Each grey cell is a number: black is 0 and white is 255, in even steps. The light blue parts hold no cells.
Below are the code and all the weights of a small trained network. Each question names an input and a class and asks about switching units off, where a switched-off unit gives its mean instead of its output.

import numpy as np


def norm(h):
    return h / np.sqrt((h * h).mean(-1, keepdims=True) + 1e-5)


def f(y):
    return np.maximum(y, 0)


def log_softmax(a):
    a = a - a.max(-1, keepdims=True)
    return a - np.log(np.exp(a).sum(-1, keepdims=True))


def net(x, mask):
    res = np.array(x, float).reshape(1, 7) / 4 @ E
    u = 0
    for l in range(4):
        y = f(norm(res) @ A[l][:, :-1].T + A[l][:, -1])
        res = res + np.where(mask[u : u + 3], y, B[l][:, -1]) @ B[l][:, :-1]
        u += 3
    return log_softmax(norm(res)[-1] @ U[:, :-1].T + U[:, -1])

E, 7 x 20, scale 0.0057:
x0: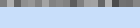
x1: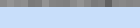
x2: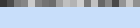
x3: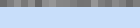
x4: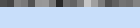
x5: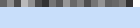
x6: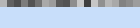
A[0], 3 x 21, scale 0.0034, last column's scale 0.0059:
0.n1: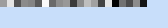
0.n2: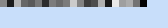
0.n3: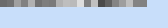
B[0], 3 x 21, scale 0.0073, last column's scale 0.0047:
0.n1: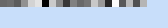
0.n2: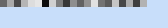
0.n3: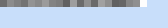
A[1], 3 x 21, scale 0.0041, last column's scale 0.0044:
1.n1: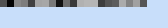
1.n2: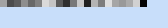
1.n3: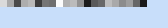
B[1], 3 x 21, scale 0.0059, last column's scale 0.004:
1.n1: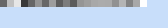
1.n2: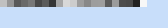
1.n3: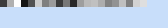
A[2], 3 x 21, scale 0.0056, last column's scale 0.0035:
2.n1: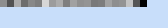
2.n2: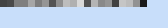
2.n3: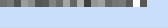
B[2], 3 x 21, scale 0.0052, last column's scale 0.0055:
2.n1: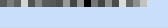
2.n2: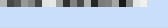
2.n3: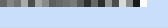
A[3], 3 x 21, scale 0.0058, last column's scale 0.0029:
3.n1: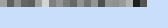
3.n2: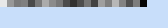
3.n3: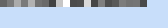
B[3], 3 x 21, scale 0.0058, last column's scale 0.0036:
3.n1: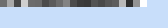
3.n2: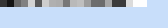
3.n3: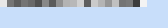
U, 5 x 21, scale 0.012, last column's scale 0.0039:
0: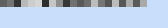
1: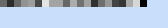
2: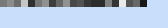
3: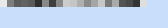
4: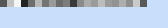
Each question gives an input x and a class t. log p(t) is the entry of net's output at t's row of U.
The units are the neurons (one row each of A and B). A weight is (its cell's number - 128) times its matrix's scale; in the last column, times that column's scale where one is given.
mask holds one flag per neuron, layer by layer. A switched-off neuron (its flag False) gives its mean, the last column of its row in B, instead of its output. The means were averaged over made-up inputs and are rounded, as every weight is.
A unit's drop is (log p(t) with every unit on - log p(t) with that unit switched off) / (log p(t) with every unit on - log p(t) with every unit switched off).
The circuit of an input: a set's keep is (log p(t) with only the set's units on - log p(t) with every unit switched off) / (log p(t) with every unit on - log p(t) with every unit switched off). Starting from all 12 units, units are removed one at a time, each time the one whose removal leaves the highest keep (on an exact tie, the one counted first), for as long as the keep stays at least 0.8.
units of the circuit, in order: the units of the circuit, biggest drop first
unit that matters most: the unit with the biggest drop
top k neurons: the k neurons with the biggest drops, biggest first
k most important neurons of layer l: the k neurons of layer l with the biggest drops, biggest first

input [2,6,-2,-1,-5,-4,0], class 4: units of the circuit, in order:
1.n3
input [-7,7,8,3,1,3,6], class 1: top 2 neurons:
2.n2, 0.n1
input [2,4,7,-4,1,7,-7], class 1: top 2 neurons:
2.n2, 1.n2
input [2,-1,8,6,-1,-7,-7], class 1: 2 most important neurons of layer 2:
2.n2, 2.n3
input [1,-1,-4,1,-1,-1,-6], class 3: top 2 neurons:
3.n3, 2.n2
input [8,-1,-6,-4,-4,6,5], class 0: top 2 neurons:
0.n1, 2.n2
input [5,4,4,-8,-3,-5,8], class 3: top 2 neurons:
1.n2, 2.n3
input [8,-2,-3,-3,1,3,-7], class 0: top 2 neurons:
0.n1, 1.n2
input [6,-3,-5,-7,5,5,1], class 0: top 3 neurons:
0.n1, 2.n2, 1.n3
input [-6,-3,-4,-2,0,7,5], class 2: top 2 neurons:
2.n3, 0.n1
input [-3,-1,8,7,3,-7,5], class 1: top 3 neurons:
2.n2, 2.n3, 0.n3
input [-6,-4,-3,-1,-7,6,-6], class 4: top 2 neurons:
1.n3, 1.n2
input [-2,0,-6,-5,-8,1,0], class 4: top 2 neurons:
1.n3, 2.n2
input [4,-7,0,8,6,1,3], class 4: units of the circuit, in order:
1.n1
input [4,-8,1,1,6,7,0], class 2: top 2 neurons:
2.n3, 1.n3
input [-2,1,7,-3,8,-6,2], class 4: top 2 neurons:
1.n1, 3.n2
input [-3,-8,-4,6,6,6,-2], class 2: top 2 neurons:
2.n3, 2.n2
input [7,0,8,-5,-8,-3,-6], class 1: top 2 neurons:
2.n2, 1.n1
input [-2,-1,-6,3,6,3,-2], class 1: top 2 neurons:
3.n2, 1.n3
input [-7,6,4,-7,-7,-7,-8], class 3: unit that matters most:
3.n3
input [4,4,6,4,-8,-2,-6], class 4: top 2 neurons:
1.n3, 1.n2
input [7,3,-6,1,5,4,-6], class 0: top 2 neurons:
0.n1, 2.n2
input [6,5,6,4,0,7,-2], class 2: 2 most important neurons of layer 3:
3.n2, 3.n3
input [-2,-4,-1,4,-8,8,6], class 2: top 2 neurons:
2.n3, 1.n1
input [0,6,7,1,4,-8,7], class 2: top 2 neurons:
2.n1, 3.n1
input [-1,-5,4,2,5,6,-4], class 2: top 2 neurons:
2.n3, 1.n3
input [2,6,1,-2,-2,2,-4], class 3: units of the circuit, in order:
3.n3
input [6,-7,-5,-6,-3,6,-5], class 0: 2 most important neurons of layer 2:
2.n2, 2.n1
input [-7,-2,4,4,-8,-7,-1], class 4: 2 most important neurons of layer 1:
1.n3, 1.n2
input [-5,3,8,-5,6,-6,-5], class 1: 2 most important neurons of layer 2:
2.n2, 2.n3
